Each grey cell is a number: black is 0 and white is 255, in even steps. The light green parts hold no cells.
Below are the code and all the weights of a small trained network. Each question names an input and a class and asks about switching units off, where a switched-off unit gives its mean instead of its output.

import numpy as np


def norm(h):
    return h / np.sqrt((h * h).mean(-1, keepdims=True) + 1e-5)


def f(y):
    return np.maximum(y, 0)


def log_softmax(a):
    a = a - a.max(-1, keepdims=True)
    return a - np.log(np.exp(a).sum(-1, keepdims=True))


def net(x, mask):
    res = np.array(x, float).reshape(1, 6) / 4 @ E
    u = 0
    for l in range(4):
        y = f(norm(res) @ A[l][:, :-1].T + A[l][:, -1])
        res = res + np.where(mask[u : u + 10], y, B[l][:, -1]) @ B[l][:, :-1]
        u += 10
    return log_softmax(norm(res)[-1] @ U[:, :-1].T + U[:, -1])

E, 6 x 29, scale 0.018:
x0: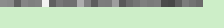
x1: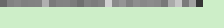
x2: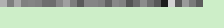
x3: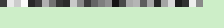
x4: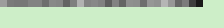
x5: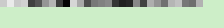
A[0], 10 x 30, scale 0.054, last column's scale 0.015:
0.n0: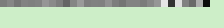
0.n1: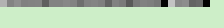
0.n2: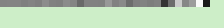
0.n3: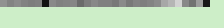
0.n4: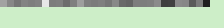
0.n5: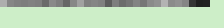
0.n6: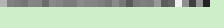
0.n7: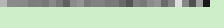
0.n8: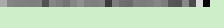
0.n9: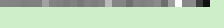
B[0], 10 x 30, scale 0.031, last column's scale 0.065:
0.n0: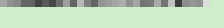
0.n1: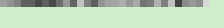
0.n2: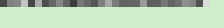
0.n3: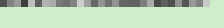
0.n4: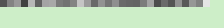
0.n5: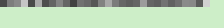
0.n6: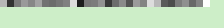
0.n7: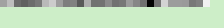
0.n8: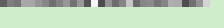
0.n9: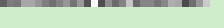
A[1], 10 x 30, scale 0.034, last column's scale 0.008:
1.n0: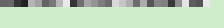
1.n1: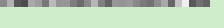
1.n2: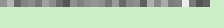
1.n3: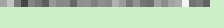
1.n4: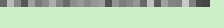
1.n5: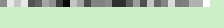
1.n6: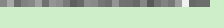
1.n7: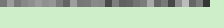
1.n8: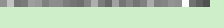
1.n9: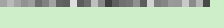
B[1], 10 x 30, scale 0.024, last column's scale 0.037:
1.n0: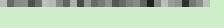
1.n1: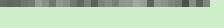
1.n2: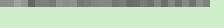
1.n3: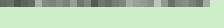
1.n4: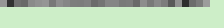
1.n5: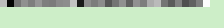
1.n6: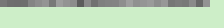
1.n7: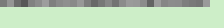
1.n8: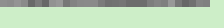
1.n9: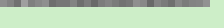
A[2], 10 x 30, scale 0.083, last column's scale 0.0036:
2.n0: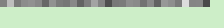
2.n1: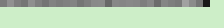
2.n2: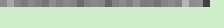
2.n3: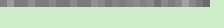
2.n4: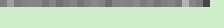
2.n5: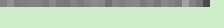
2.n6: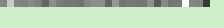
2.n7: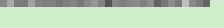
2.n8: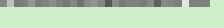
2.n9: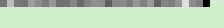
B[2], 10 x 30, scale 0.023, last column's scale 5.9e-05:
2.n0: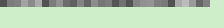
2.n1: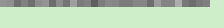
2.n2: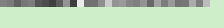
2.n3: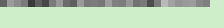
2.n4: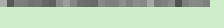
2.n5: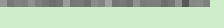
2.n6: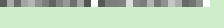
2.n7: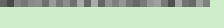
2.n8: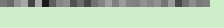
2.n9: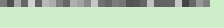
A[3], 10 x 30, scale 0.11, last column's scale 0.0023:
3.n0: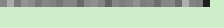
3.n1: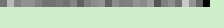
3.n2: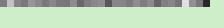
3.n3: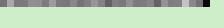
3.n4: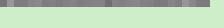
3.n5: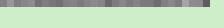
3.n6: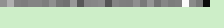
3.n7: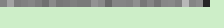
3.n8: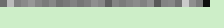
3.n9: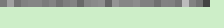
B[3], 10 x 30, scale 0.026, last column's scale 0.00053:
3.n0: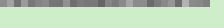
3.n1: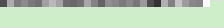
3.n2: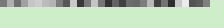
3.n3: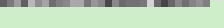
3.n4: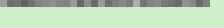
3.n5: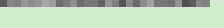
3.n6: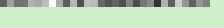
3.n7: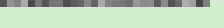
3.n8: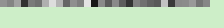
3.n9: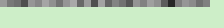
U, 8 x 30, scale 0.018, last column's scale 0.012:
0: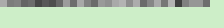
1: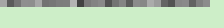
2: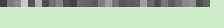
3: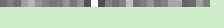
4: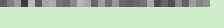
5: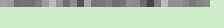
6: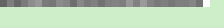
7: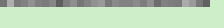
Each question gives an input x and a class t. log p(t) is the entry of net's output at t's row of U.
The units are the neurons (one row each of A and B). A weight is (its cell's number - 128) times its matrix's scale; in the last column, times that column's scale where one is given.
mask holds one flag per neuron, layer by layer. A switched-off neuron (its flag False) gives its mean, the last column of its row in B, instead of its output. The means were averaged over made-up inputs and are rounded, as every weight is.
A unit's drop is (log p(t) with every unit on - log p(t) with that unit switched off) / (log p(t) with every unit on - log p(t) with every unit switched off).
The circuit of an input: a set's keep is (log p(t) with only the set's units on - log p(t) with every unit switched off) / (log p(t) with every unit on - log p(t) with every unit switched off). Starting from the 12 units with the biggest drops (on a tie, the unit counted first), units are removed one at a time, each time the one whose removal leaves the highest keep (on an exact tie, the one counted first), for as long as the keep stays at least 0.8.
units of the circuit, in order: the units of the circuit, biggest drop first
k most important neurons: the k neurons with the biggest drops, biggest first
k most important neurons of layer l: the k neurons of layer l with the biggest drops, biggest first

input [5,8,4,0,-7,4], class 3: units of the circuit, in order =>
(0.n9)
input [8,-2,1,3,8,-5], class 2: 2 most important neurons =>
(0.n5 0.n3)
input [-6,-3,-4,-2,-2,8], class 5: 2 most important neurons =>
(0.n7 0.n4)
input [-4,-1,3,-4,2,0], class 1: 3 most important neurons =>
(0.n6 0.n4 0.n0)
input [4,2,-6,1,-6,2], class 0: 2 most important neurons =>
(0.n0 0.n5)
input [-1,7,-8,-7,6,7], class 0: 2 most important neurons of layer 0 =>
(0.n0 0.n9)
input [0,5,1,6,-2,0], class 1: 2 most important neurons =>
(1.n5 0.n8)
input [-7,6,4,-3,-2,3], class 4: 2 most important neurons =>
(0.n3 0.n8)
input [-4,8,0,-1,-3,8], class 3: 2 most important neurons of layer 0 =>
(0.n9 0.n3)
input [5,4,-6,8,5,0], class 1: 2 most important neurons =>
(1.n5 0.n1)
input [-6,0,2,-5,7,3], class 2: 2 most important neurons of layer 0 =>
(0.n5 0.n4)
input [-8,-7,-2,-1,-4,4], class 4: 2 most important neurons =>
(0.n3 0.n9)
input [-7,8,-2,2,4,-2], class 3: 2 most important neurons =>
(0.n9 0.n4)
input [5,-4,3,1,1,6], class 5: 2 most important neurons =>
(0.n7 0.n3)
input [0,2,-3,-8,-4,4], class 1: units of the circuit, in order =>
(0.n6)
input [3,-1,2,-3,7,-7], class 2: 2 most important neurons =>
(0.n5 0.n7)
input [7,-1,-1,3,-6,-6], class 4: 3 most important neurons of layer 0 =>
(0.n5 0.n7 0.n6)
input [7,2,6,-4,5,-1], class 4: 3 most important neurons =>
(0.n4 0.n0 0.n2)
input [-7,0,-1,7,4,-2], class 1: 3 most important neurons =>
(0.n4 1.n5 0.n7)
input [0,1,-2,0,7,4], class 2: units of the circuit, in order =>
(0.n5)
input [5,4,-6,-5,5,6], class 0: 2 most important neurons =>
(0.n0 0.n9)
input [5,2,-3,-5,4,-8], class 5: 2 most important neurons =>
(1.n0 0.n6)
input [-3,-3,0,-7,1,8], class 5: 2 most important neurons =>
(0.n7 1.n5)
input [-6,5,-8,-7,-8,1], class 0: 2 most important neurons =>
(0.n0 0.n5)
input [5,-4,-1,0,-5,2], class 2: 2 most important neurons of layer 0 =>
(0.n2 0.n3)
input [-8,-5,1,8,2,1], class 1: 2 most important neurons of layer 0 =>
(0.n4 0.n7)
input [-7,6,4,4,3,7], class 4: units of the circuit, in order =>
(0.n3)
